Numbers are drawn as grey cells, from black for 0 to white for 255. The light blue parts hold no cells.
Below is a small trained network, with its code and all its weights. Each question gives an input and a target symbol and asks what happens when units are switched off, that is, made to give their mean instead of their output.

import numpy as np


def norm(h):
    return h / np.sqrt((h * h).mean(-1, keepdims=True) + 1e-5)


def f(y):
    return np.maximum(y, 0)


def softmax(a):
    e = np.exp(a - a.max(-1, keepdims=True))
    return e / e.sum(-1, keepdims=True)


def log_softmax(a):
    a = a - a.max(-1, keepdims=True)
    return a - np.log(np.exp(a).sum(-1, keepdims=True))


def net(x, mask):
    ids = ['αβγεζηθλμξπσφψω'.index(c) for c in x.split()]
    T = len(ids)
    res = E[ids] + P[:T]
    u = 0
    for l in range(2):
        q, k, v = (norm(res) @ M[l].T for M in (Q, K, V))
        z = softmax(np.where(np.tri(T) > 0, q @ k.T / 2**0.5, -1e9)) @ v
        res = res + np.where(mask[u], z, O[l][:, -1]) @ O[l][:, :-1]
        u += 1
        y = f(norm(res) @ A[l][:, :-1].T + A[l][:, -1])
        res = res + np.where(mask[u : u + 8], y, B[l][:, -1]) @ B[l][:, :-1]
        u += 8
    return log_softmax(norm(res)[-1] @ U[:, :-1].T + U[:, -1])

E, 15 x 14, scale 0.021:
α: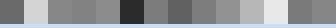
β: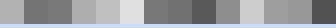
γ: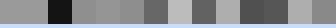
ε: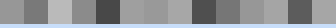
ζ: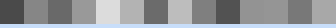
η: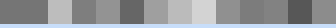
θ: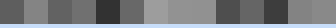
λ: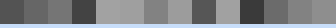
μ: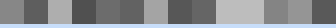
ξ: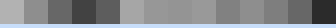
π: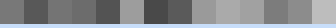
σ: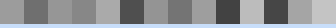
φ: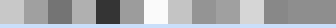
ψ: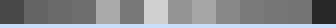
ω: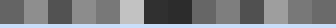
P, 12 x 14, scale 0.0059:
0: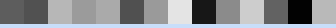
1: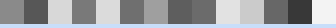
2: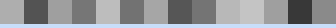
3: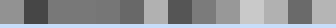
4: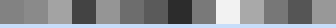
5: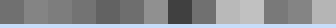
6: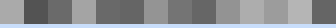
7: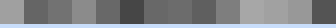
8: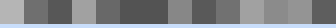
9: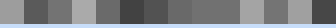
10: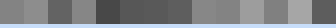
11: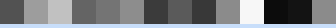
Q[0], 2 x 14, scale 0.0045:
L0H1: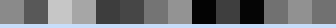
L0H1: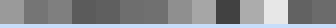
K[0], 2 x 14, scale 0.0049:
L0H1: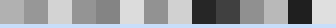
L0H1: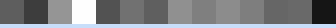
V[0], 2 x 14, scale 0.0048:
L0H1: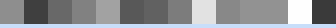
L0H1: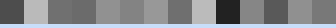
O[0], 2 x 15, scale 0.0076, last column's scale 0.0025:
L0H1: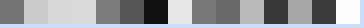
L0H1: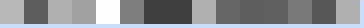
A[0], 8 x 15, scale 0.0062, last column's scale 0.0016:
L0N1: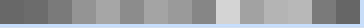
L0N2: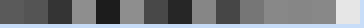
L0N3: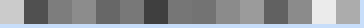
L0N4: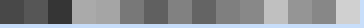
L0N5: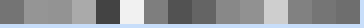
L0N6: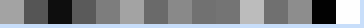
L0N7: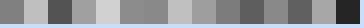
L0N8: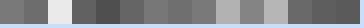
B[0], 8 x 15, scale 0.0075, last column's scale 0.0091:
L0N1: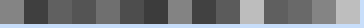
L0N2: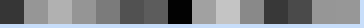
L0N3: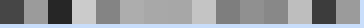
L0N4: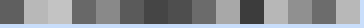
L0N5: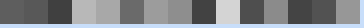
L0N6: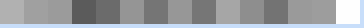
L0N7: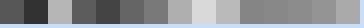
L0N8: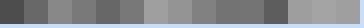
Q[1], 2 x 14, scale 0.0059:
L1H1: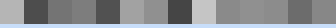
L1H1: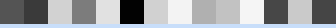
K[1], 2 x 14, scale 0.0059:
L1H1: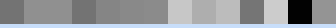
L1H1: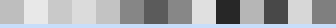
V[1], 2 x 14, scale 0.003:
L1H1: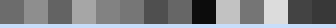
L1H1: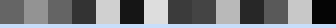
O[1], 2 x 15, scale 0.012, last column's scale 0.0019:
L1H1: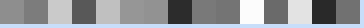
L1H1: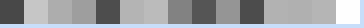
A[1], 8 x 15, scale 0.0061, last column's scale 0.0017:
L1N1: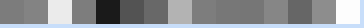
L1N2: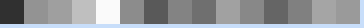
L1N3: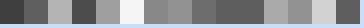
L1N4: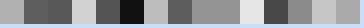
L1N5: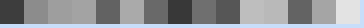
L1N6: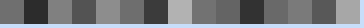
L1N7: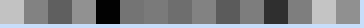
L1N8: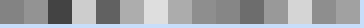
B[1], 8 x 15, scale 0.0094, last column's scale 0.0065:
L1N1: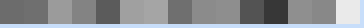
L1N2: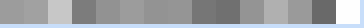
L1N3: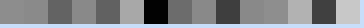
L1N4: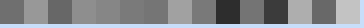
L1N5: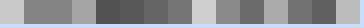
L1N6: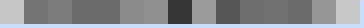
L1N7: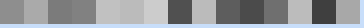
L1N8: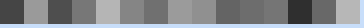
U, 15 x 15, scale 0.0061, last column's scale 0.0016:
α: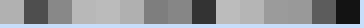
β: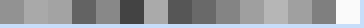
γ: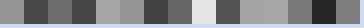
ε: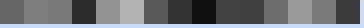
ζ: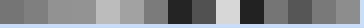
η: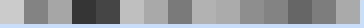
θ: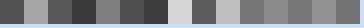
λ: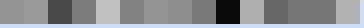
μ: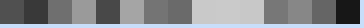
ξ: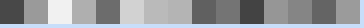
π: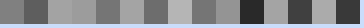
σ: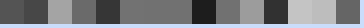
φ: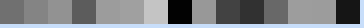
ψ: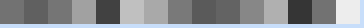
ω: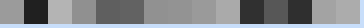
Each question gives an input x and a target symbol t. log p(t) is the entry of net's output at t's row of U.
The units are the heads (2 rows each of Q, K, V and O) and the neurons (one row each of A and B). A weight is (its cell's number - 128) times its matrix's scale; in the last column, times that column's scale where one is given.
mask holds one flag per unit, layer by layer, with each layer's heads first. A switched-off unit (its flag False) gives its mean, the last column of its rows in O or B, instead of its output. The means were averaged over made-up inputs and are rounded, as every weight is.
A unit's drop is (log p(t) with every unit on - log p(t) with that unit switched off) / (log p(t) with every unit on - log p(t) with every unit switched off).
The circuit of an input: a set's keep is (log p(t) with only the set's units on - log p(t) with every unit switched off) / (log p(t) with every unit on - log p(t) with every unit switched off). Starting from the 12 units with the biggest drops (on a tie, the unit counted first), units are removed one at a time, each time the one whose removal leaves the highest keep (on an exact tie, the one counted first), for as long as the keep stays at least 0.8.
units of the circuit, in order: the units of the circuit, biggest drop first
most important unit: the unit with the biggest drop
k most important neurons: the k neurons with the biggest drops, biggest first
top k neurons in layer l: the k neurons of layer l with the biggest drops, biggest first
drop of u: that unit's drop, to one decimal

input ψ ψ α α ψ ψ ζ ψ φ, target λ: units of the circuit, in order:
(L1N4, L1N8)
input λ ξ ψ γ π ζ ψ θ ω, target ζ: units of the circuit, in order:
(L0N5, L0N2)
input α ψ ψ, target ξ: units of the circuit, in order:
(L0H1, L1H1)
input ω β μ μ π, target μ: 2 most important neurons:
(L0N3, L1N5)
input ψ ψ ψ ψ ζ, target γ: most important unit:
L1N3
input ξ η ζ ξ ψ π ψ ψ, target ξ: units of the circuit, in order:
(L0H1, L1H1)
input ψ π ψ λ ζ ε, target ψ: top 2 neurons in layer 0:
(L0N5, L0N4)
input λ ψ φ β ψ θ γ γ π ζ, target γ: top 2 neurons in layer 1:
(L1N3, L1N6)
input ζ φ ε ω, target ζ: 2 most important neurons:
(L0N5, L0N2)
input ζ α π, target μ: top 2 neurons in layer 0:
(L0N3, L0N2)
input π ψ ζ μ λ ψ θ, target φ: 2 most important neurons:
(L1N7, L0N2)
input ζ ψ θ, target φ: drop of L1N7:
0.3
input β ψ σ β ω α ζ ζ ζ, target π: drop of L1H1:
0.9
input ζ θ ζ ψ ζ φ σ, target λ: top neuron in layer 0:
(L0N3)
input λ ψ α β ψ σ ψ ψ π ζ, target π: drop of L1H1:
0.9
